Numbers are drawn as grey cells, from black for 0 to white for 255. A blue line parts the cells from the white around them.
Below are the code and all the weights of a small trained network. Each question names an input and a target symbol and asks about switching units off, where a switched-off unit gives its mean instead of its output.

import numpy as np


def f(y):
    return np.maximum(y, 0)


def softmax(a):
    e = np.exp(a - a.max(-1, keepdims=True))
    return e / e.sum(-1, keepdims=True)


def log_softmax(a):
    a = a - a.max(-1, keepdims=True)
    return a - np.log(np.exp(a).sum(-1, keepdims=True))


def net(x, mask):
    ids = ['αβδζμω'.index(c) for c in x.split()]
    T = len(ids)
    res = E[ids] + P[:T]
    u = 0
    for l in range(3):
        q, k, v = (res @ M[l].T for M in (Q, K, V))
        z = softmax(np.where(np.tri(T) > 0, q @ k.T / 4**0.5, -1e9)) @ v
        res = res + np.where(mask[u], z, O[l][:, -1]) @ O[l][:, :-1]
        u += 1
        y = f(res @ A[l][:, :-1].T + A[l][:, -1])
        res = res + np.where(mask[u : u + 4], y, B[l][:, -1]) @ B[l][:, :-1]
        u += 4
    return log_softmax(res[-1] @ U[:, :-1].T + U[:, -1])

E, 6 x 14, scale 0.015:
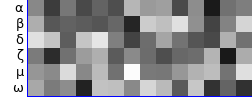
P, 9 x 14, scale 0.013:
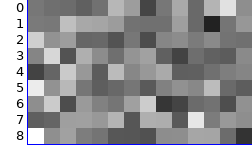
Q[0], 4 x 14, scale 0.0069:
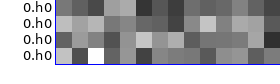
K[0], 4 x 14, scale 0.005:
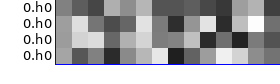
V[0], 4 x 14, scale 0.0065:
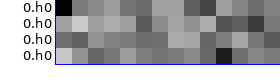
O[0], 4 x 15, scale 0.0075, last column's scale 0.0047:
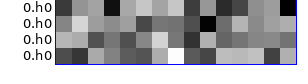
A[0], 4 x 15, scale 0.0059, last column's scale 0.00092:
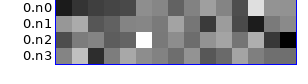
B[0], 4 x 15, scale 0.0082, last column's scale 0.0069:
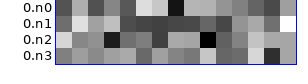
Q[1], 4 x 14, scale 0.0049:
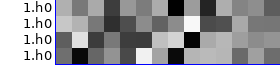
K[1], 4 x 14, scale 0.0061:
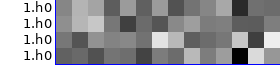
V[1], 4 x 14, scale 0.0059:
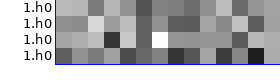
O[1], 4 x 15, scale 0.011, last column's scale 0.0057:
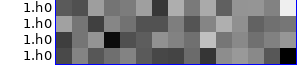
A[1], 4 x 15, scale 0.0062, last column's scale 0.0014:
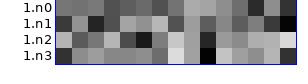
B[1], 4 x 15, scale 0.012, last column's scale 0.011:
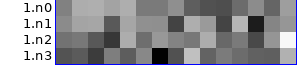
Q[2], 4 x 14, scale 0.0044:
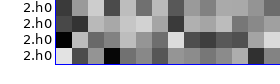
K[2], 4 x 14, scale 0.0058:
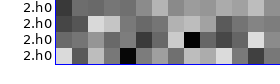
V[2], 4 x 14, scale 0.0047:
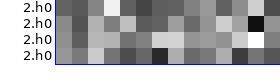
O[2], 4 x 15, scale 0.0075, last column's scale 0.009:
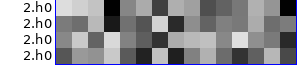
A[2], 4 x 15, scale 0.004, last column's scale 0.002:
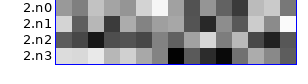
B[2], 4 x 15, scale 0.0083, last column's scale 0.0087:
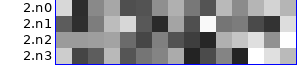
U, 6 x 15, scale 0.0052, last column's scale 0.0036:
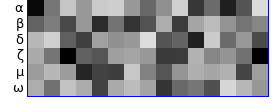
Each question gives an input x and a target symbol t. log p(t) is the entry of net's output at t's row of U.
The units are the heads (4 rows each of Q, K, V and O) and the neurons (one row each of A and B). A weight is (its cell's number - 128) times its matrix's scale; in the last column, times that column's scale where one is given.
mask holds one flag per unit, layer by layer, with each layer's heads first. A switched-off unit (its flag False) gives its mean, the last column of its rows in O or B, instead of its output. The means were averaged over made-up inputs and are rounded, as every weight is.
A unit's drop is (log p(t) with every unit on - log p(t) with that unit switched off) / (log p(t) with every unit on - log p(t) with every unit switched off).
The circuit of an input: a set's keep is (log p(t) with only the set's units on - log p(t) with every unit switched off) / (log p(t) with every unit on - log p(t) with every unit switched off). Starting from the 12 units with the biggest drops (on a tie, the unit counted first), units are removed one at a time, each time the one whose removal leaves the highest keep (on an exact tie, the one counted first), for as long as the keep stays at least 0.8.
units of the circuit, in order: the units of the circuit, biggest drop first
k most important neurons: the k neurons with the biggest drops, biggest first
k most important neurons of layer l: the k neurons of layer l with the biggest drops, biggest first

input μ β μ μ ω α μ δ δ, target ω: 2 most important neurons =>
[2.n3; 1.n2]
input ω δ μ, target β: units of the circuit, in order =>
[2.h0; 1.h0; 0.h0]
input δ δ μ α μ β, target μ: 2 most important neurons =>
[1.n2; 0.n0]
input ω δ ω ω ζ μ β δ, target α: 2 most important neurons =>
[0.n3; 2.n2]
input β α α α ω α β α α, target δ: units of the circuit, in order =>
[2.h0; 0.n0; 0.h0; 1.n2]
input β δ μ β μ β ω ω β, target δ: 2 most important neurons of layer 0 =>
[0.n0; 0.n1]
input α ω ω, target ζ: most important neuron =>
[0.n0]
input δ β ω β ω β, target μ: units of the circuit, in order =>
[0.h0; 2.h0; 1.n2]
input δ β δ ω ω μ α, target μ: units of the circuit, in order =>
[1.h0; 2.h0]
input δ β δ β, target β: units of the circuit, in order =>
[1.n3; 0.h0]
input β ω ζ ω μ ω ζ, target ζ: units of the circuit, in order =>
[1.h0; 2.h0]
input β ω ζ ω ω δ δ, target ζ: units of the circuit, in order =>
[1.h0; 1.n2; 2.h0]
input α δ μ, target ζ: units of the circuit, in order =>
[2.h0; 0.n0; 1.n1; 1.h0]
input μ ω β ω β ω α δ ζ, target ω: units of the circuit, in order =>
[0.h0; 2.n3; 2.h0; 1.n2]
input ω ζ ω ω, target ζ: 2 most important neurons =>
[0.n1; 2.n3]
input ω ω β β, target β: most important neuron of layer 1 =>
[1.n3]
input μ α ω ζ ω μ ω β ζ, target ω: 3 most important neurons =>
[2.n3; 1.n2; 1.n0]
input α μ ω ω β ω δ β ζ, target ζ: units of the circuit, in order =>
[0.n0; 2.h0; 1.n1; 0.h0]
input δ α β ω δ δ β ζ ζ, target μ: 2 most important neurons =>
[1.n2; 2.n2]
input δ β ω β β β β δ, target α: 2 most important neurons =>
[1.n2; 0.n3]
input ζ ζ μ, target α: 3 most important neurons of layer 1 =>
[1.n0; 1.n1; 1.n2]
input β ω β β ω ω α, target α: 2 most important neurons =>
[0.n1; 1.n2]
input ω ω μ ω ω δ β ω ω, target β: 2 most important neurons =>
[0.n1; 0.n2]
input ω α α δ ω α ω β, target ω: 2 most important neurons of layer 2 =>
[2.n0; 2.n1]
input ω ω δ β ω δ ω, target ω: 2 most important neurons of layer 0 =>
[0.n1; 0.n3]
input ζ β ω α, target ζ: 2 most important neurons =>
[0.n1; 2.n3]
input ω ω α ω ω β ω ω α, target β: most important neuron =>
[0.n2]
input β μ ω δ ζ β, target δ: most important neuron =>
[0.n0]
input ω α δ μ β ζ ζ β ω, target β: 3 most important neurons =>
[0.n2; 0.n1; 2.n2]
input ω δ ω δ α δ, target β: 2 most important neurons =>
[0.n2; 2.n2]
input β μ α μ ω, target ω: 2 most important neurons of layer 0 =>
[0.n1; 0.n2]
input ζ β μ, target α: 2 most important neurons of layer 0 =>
[0.n0; 0.n1]
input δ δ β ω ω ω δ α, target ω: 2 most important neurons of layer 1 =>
[1.n2; 1.n3]
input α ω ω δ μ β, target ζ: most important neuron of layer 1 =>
[1.n1]
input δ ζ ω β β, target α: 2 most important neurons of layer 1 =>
[1.n3; 1.n0]
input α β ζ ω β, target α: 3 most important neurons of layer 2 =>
[2.n2; 2.n3; 2.n0]
